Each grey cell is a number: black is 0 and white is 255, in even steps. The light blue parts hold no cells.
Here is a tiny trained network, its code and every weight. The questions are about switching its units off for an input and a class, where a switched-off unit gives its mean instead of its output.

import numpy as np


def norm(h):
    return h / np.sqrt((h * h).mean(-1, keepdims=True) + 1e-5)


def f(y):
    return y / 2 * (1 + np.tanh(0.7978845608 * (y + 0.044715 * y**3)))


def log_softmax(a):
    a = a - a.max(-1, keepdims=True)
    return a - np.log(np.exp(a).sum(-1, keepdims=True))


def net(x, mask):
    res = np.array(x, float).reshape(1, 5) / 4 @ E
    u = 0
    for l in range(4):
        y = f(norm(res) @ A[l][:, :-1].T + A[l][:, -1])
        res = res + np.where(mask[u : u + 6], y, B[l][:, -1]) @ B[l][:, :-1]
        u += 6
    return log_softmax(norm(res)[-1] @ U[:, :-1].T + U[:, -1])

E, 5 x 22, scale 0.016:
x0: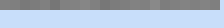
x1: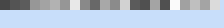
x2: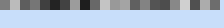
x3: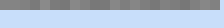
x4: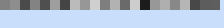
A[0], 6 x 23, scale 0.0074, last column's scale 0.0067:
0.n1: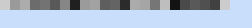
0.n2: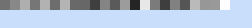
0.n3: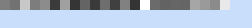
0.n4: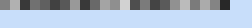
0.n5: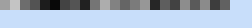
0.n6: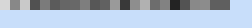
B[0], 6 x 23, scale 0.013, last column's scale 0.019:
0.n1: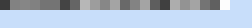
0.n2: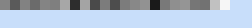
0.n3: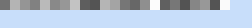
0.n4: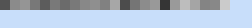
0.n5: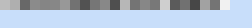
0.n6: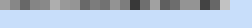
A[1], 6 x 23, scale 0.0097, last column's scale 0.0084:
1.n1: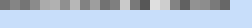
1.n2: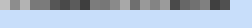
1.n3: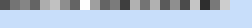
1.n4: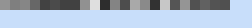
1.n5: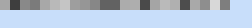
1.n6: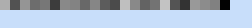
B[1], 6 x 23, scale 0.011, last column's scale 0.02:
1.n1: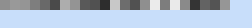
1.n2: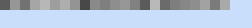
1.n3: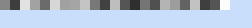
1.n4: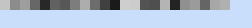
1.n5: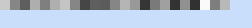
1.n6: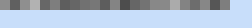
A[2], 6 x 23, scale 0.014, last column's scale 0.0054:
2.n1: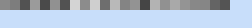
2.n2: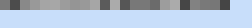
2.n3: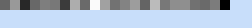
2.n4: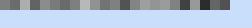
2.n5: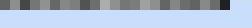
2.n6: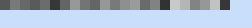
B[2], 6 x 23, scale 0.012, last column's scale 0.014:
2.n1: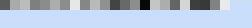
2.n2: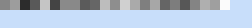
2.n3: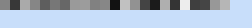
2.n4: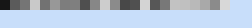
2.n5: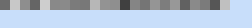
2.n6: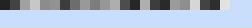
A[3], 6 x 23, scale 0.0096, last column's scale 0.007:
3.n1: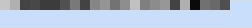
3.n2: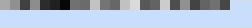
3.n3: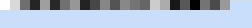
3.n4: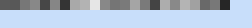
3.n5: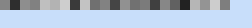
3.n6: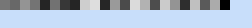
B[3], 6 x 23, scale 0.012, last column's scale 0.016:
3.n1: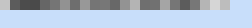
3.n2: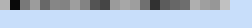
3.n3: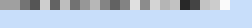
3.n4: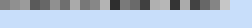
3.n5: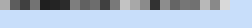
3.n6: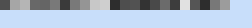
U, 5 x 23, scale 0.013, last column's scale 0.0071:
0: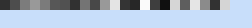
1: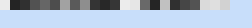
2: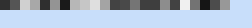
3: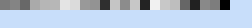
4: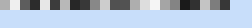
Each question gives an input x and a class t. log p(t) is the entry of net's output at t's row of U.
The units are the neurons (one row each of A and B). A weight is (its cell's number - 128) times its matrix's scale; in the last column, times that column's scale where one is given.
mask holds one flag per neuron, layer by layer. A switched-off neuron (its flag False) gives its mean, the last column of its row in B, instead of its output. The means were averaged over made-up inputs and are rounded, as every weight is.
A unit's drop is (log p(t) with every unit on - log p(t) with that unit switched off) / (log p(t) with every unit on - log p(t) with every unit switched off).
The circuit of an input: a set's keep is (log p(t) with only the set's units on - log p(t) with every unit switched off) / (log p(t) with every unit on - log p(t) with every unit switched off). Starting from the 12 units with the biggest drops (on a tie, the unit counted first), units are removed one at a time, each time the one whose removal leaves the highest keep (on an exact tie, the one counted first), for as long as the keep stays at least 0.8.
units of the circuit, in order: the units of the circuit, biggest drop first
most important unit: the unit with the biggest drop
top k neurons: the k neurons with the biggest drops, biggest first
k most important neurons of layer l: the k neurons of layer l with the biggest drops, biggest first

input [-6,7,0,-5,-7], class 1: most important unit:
0.n2
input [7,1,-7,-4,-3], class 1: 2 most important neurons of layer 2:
[2.n6, 2.n2]
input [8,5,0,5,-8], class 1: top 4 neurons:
[0.n2, 0.n1, 3.n5, 0.n4]
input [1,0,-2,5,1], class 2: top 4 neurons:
[0.n3, 0.n6, 1.n4, 3.n4]
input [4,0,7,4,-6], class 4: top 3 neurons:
[0.n5, 0.n1, 0.n3]
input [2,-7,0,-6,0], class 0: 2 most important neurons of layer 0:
[0.n1, 0.n6]
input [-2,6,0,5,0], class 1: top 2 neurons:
[0.n1, 0.n3]
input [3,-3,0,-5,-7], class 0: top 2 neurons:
[0.n1, 0.n2]
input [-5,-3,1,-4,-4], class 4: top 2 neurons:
[0.n5, 1.n3]
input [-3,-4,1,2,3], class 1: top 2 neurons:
[0.n5, 1.n3]
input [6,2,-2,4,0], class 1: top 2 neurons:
[0.n1, 0.n3]
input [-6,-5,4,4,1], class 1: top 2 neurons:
[0.n5, 0.n3]
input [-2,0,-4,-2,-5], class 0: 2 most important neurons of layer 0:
[0.n5, 0.n3]
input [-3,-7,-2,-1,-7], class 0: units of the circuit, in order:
[0.n1]
